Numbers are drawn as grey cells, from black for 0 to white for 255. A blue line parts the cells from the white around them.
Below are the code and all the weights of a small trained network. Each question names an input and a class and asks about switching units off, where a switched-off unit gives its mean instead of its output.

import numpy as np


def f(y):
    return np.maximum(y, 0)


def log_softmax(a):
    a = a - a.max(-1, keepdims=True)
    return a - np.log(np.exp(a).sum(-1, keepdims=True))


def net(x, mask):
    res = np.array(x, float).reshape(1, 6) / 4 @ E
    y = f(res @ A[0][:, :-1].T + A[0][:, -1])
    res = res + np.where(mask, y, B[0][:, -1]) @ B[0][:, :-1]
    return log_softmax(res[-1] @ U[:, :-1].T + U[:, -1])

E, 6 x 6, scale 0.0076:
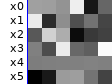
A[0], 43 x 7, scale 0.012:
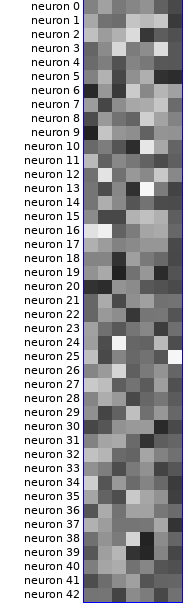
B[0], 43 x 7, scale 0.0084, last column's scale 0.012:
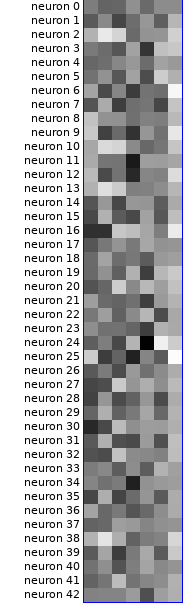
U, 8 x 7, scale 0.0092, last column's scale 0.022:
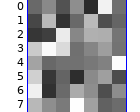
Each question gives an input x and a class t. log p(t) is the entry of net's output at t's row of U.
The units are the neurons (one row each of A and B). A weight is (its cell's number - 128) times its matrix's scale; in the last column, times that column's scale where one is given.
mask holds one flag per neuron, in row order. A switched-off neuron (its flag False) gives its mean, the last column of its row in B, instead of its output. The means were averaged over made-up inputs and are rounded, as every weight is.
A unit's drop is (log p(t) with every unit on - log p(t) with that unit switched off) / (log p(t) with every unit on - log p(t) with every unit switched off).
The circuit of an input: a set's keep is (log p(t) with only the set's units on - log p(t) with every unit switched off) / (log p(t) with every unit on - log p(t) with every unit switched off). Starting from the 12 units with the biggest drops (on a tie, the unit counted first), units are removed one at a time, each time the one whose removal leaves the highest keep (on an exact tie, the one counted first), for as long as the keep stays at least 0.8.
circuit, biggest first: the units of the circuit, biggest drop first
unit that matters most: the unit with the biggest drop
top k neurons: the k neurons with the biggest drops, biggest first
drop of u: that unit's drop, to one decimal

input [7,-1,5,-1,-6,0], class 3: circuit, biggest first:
(neuron 2)
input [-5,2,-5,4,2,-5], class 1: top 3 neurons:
(neuron 7; neuron 15; neuron 1)
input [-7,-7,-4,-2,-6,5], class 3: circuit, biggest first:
(neuron 10; neuron 13)
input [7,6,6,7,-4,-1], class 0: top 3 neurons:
(neuron 24; neuron 26; neuron 9)
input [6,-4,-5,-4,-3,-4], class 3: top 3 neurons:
(neuron 2; neuron 38; neuron 25)
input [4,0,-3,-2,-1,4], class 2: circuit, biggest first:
(neuron 30; neuron 20)
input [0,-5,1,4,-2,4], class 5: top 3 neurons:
(neuron 9; neuron 16; neuron 6)
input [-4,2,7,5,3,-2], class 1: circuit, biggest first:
(neuron 39; neuron 28)
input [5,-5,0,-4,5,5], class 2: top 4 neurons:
(neuron 30; neuron 25; neuron 20; neuron 41)
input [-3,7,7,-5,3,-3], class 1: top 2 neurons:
(neuron 14; neuron 28)
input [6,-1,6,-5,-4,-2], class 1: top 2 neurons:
(neuron 31; neuron 14)
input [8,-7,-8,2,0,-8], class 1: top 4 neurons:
(neuron 1; neuron 35; neuron 7; neuron 15)
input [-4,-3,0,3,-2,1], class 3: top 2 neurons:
(neuron 10; neuron 25)
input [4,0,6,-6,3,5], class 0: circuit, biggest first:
(neuron 19; neuron 5)
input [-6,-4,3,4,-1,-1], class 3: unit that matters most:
neuron 10
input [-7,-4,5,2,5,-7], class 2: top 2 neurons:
(neuron 16; neuron 32)
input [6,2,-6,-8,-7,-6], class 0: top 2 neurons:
(neuron 19; neuron 5)
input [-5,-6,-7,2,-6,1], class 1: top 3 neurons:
(neuron 15; neuron 7; neuron 1)
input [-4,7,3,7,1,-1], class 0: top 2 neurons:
(neuron 24; neuron 9)
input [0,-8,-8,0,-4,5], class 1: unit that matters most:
neuron 15
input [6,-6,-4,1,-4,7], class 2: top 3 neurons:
(neuron 20; neuron 30; neuron 41)
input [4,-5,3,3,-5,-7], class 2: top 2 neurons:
(neuron 16; neuron 27)
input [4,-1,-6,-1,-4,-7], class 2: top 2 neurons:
(neuron 16; neuron 27)
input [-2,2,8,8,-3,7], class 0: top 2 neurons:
(neuron 24; neuron 3)
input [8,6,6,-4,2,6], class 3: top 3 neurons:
(neuron 2; neuron 38; neuron 16)
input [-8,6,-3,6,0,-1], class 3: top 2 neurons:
(neuron 13; neuron 10)
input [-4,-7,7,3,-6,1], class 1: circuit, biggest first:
(neuron 39)
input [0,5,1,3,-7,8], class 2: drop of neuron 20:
0.2
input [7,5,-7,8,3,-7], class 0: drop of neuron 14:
0.0
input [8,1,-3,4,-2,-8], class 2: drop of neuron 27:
0.5
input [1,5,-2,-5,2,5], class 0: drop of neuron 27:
0.1
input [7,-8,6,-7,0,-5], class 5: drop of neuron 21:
0.1
